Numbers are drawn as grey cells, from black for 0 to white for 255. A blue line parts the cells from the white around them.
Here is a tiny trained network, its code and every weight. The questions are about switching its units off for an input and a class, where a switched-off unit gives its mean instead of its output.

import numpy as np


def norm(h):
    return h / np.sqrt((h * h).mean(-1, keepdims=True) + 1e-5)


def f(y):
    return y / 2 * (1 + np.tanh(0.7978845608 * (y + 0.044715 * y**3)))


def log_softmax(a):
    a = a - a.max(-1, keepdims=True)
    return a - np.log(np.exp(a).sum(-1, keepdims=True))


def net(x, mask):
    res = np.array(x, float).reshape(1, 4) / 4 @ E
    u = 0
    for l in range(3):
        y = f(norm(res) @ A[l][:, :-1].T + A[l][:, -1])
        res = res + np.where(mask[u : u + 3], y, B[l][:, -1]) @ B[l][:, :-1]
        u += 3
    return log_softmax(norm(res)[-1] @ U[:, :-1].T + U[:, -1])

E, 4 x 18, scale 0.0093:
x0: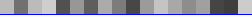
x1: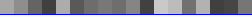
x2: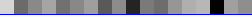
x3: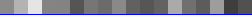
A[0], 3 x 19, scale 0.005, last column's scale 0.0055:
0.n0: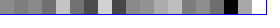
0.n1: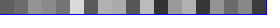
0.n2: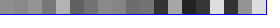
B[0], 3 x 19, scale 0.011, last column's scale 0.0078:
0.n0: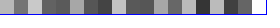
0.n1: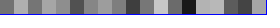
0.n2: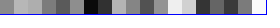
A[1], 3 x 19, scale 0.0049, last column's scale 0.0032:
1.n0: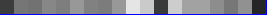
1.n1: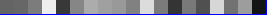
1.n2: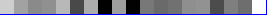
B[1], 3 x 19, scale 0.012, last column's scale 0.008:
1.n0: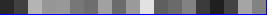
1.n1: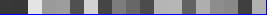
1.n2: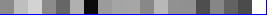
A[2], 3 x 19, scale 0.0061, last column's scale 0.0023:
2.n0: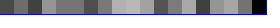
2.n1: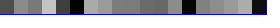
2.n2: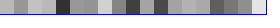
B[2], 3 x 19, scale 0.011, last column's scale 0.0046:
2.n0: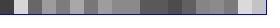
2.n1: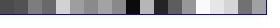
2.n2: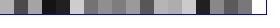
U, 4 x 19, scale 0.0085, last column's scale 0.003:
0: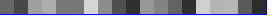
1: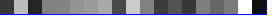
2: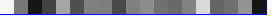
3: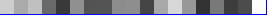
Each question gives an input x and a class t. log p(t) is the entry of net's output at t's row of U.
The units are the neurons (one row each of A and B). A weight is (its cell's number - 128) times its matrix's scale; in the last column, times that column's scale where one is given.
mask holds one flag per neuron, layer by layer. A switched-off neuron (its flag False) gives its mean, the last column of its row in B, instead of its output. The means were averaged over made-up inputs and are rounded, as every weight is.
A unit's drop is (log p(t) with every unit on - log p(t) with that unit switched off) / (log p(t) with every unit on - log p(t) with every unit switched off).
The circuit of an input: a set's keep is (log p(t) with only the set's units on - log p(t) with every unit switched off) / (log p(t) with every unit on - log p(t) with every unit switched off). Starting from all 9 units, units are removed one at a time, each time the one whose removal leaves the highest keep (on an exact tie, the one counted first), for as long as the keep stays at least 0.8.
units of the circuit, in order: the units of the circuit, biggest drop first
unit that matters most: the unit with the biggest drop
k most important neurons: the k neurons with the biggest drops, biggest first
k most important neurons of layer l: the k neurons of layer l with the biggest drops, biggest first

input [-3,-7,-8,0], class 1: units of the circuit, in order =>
[0.n0, 2.n0]
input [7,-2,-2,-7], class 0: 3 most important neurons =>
[0.n2, 1.n1, 1.n2]
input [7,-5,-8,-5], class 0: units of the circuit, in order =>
[1.n1, 1.n2, 0.n2]
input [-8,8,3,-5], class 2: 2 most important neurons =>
[0.n2, 0.n0]
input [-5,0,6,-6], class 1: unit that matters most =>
0.n0
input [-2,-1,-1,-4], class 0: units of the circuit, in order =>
[0.n2, 1.n2]
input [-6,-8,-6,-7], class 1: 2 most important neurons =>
[2.n0, 1.n0]
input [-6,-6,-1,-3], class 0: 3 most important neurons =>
[1.n1, 0.n2, 1.n2]
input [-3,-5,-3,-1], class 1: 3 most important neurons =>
[0.n0, 0.n2, 1.n2]
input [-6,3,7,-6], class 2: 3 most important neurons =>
[0.n0, 0.n2, 2.n2]
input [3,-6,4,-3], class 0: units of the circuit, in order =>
[0.n2, 0.n0]
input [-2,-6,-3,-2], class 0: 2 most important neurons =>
[1.n1, 0.n0]
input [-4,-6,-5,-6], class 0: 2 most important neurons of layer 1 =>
[1.n1, 1.n2]
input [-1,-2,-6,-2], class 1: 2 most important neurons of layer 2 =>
[2.n0, 2.n2]
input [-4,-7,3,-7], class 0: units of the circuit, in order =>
[0.n2]
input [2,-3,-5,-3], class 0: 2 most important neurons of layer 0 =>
[0.n0, 0.n1]
